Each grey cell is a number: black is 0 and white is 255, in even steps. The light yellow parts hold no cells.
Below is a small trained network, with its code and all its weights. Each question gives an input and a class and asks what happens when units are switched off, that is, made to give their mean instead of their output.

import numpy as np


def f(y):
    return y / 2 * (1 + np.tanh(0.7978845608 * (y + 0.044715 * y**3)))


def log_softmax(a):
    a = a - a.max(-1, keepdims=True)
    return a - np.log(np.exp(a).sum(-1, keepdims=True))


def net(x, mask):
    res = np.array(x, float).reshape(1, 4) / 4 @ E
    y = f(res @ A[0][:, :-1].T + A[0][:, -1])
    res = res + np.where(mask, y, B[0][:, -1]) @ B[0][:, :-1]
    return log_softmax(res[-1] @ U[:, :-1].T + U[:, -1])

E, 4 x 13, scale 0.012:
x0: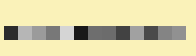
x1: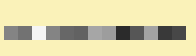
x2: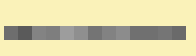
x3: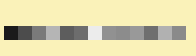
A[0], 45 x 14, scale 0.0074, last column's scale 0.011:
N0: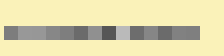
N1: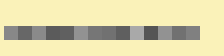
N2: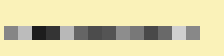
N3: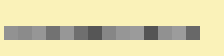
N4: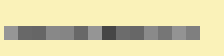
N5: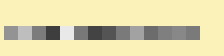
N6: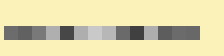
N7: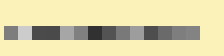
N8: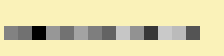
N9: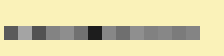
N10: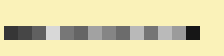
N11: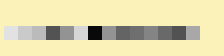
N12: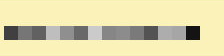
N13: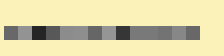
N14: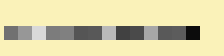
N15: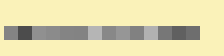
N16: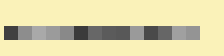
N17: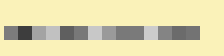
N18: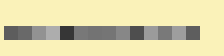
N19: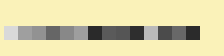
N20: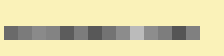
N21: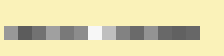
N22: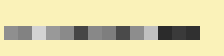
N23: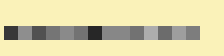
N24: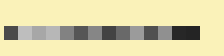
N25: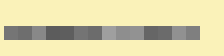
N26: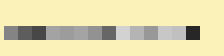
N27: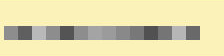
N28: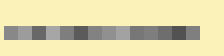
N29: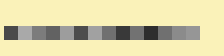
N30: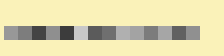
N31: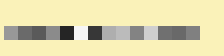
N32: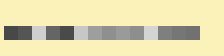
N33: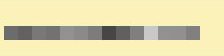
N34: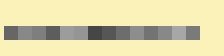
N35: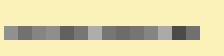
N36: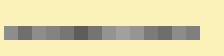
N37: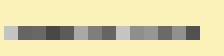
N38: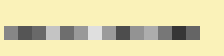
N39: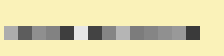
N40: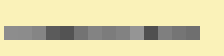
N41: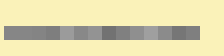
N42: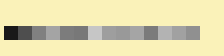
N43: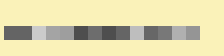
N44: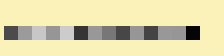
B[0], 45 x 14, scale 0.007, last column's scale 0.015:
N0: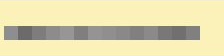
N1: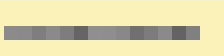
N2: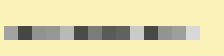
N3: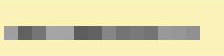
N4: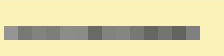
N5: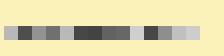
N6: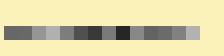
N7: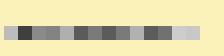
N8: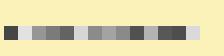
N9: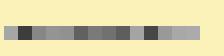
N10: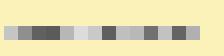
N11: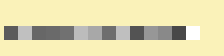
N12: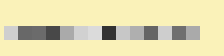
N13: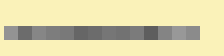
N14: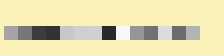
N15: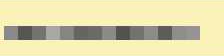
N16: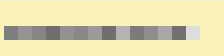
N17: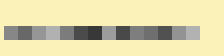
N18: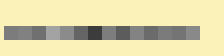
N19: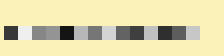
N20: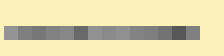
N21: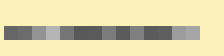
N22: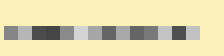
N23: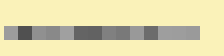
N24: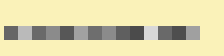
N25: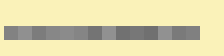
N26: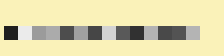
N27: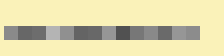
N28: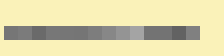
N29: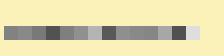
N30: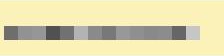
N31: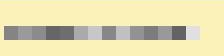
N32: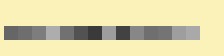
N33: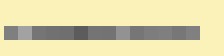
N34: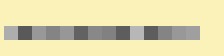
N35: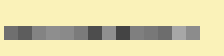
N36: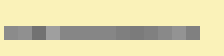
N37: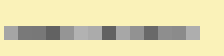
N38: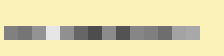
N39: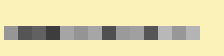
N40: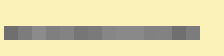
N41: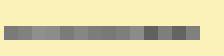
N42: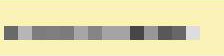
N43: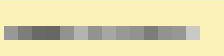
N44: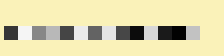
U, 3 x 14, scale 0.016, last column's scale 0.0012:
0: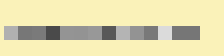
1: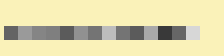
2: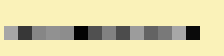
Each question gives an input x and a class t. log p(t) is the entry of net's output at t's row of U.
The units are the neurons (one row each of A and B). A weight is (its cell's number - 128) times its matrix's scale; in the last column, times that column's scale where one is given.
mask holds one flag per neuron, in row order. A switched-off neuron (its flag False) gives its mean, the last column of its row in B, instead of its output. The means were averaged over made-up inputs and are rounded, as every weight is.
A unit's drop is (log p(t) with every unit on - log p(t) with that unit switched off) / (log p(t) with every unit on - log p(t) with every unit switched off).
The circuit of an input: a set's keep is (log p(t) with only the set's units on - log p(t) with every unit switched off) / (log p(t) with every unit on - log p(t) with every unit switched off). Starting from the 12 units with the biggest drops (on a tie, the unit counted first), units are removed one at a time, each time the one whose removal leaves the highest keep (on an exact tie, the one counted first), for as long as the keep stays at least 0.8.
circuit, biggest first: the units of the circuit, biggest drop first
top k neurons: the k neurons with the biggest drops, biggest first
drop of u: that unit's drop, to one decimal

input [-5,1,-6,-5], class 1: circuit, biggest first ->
N19
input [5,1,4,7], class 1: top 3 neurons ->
N44, N42, N14
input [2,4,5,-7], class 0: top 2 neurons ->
N14, N44
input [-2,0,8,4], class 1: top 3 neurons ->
N2, N5, N7
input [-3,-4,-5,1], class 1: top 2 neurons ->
N26, N8
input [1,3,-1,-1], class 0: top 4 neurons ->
N44, N19, N26, N8
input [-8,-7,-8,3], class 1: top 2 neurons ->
N26, N8
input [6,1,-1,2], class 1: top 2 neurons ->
N44, N14
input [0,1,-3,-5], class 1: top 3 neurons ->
N19, N14, N12
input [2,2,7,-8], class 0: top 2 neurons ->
N11, N44
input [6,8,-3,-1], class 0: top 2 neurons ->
N14, N22
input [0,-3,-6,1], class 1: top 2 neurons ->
N14, N12
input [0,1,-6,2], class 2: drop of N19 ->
0.3
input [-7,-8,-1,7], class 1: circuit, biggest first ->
N26
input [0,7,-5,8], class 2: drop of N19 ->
0.2
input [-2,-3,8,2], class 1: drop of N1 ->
0.0
